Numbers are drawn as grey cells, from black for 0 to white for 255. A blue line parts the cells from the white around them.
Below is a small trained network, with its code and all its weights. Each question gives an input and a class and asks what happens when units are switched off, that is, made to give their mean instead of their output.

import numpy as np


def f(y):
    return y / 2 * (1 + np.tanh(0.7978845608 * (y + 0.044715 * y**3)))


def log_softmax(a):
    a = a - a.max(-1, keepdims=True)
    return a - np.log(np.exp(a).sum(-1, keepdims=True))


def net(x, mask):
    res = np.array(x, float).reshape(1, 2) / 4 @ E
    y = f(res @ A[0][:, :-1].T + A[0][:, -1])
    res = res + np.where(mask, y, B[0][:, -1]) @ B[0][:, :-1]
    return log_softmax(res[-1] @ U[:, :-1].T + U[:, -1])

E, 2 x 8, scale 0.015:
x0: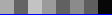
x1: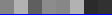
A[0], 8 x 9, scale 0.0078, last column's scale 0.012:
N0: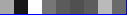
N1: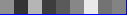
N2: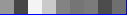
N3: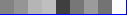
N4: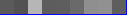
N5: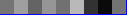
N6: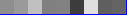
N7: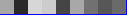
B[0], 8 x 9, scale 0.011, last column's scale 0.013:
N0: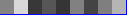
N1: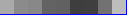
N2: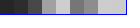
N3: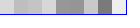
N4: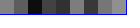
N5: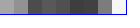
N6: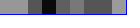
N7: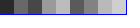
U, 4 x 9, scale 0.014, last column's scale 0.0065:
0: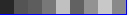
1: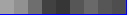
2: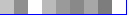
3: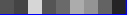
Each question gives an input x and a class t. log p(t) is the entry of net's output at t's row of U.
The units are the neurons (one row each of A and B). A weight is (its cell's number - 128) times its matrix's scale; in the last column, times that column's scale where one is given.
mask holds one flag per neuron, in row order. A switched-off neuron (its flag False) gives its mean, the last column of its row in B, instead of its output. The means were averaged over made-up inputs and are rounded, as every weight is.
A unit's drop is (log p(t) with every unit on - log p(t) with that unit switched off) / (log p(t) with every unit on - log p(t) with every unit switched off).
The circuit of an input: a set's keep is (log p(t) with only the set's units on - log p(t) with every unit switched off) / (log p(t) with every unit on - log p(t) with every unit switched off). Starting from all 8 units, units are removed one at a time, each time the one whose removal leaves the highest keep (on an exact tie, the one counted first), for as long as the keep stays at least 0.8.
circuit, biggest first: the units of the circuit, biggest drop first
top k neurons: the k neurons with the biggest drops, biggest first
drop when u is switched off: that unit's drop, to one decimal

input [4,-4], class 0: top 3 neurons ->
N2, N5, N7
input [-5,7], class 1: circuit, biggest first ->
N2
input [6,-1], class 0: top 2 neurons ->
N2, N7
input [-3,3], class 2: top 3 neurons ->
N2, N7, N5
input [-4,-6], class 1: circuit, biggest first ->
N2, N7
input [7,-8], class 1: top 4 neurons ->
N0, N1, N6, N4
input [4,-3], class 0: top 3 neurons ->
N2, N7, N5
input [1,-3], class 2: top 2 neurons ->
N5, N3
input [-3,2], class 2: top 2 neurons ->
N2, N7
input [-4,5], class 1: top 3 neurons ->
N2, N7, N3
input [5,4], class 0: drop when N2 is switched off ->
0.4
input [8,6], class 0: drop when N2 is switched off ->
0.6
